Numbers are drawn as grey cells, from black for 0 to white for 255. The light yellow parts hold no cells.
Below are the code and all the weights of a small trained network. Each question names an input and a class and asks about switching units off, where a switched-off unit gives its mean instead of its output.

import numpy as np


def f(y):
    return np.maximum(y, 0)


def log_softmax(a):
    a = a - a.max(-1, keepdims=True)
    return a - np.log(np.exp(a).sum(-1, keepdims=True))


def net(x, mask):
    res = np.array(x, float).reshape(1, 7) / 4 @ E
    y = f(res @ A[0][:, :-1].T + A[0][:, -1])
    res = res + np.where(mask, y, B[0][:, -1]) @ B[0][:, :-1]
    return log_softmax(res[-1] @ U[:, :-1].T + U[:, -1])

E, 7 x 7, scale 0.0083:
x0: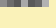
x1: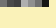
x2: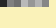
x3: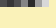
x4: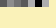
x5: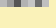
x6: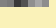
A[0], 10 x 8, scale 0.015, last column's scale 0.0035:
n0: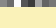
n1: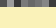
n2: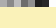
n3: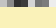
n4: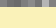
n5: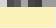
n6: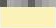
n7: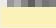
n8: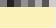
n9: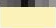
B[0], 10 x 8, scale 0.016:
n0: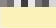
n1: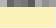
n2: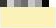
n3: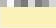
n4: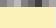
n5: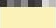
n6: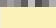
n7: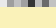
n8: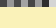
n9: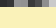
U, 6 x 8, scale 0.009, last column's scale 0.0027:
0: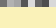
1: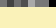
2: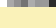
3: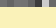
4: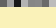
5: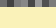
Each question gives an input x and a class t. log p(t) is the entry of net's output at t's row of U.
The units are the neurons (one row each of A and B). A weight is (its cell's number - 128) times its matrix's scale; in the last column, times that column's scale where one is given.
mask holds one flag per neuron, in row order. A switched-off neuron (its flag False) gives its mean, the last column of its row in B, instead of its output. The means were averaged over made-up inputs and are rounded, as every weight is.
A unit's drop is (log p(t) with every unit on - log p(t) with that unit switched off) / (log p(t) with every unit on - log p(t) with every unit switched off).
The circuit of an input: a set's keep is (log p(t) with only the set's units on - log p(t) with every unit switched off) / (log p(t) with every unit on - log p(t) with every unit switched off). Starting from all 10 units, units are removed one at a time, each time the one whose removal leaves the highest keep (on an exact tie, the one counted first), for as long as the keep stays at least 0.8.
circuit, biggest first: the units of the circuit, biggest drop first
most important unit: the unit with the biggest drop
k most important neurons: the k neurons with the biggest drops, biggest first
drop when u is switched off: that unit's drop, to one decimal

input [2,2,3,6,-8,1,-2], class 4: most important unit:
n8
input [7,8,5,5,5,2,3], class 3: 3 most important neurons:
(n2, n5, n4)
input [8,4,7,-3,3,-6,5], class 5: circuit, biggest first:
(n3, n2)
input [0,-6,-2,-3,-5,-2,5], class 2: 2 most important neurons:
(n2, n7)
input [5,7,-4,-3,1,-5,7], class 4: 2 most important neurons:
(n0, n8)
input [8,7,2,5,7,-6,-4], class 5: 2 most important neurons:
(n8, n3)
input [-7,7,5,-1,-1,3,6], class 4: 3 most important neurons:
(n0, n8, n2)
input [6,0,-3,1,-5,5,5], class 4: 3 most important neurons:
(n5, n0, n9)
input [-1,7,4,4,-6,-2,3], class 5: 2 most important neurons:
(n3, n2)
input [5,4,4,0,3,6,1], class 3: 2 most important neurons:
(n2, n5)
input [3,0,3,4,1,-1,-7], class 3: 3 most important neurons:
(n2, n3, n0)
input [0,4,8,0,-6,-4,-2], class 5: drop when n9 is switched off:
-0.1
